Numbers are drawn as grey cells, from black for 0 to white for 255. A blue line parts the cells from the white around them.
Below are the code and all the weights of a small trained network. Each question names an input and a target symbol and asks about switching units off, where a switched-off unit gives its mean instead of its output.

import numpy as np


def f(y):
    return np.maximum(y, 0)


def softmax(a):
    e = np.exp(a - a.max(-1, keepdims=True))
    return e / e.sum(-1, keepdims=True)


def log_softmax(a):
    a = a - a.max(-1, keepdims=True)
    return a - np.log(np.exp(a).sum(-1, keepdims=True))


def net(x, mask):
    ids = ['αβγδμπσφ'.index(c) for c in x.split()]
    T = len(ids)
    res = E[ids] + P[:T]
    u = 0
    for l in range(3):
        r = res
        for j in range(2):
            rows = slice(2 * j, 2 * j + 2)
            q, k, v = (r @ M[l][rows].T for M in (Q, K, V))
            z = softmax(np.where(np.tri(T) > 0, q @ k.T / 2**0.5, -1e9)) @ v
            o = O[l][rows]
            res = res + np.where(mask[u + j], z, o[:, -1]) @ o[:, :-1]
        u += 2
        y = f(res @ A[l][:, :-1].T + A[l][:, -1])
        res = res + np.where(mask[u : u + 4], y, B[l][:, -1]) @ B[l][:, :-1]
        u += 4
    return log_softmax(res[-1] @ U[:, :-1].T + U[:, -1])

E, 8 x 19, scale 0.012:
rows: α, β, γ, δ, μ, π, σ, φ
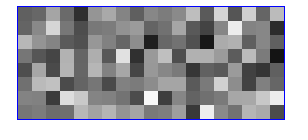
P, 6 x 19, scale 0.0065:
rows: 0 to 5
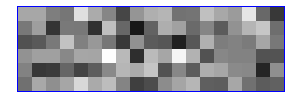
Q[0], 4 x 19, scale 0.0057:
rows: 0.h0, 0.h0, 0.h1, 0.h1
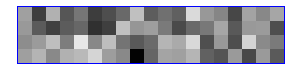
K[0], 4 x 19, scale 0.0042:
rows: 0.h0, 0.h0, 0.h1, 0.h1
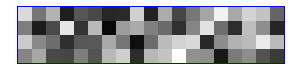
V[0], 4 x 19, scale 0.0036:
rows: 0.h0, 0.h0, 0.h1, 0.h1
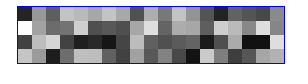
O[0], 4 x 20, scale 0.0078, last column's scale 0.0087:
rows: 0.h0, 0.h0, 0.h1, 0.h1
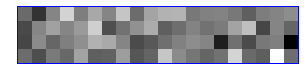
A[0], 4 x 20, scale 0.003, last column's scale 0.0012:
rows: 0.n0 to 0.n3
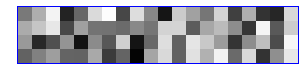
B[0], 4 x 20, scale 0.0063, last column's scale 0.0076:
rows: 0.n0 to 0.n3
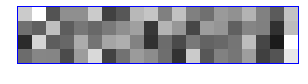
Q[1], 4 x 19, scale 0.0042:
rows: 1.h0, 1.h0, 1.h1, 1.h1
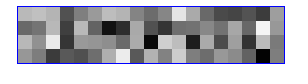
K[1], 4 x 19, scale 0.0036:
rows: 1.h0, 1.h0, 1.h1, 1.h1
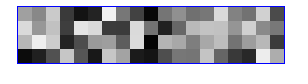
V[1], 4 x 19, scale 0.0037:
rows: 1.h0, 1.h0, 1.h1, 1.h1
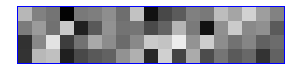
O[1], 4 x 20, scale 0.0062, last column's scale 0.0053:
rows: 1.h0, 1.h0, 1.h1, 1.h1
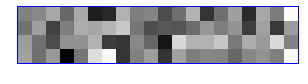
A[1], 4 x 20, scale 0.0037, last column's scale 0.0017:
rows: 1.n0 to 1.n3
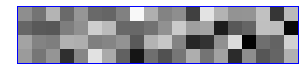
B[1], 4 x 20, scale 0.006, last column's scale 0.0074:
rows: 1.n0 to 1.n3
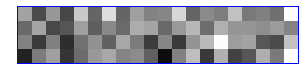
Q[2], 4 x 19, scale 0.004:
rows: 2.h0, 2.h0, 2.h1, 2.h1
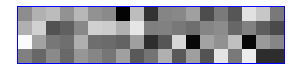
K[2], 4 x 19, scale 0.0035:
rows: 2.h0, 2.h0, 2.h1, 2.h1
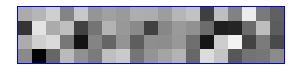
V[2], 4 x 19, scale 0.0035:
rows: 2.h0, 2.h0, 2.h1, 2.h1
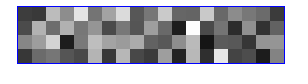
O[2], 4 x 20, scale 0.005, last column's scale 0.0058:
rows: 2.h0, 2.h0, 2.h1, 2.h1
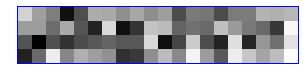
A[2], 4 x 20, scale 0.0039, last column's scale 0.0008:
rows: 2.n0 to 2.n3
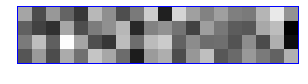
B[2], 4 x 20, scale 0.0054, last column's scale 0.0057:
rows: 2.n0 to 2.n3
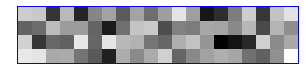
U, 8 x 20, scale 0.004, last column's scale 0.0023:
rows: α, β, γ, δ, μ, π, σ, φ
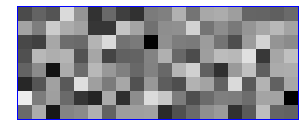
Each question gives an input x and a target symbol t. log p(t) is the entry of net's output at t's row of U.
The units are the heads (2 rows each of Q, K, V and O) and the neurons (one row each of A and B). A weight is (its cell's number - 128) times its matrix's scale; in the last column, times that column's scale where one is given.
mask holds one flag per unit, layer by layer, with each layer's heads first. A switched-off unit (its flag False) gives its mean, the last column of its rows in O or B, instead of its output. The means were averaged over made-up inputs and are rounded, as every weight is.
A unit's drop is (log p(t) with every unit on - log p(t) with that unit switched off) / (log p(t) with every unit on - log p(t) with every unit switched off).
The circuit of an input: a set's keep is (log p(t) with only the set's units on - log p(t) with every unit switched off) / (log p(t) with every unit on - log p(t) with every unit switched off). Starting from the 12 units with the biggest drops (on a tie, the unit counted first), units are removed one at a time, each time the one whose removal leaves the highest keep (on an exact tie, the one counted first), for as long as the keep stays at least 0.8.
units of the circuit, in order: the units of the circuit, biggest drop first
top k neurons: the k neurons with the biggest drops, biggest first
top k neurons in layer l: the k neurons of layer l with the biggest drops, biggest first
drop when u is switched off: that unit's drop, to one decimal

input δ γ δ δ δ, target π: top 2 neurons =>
[0.n2; 0.n3]
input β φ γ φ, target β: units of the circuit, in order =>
[2.h0; 0.n2; 1.h1; 0.h1]
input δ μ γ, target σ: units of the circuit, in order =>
[0.n2; 0.n3; 2.h0]
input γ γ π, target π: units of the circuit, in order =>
[0.h1; 2.h1]
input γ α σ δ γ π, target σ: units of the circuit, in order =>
[0.n2; 0.h1; 2.h0; 1.h1]
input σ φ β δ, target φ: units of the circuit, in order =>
[2.h1; 0.n3]
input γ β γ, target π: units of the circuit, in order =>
[1.h0; 2.h1]
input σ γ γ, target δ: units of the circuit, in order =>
[0.h0; 1.h1; 2.h1; 1.h0]
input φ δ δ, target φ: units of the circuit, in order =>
[2.h1; 0.n2; 1.n0]
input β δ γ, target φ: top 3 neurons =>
[0.n0; 1.n0; 0.n3]
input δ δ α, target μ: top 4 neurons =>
[2.n0; 0.n3; 0.n2; 1.n3]
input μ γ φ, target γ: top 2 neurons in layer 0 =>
[0.n3; 0.n0]
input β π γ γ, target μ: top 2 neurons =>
[2.n0; 0.n1]
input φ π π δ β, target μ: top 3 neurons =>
[2.n0; 0.n1; 2.n3]
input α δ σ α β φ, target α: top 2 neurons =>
[0.n0; 0.n3]
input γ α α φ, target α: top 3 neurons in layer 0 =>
[0.n3; 0.n0; 0.n2]
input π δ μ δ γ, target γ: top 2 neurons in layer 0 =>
[0.n0; 0.n3]
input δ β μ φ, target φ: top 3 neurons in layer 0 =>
[0.n3; 0.n0; 0.n2]
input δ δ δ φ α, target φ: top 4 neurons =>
[1.n0; 0.n3; 1.n3; 0.n1]
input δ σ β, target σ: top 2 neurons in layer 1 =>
[1.n0; 1.n3]
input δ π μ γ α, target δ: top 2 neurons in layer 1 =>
[1.n0; 1.n2]
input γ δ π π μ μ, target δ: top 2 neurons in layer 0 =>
[0.n3; 0.n1]
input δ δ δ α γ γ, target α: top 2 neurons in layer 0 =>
[0.n0; 0.n3]
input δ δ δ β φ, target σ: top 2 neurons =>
[0.n2; 1.n0]
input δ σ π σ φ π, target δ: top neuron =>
[0.n1]
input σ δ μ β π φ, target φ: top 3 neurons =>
[0.n0; 0.n3; 1.n0]
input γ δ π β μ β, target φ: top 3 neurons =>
[0.n0; 0.n3; 1.n0]
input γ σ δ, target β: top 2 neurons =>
[2.n2; 2.n3]
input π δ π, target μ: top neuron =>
[2.n0]
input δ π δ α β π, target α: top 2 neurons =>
[0.n0; 1.n3]
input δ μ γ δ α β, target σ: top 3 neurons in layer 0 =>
[0.n2; 0.n3; 0.n0]
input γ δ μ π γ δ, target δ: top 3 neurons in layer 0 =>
[0.n2; 0.n3; 0.n1]
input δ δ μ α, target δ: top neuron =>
[0.n3]
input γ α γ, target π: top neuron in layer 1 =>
[1.n2]
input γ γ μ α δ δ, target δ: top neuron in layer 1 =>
[1.n0]
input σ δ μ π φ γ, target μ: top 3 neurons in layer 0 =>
[0.n1; 0.n2; 0.n0]
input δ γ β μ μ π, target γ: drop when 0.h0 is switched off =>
0.6
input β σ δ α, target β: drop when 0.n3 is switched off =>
0.0
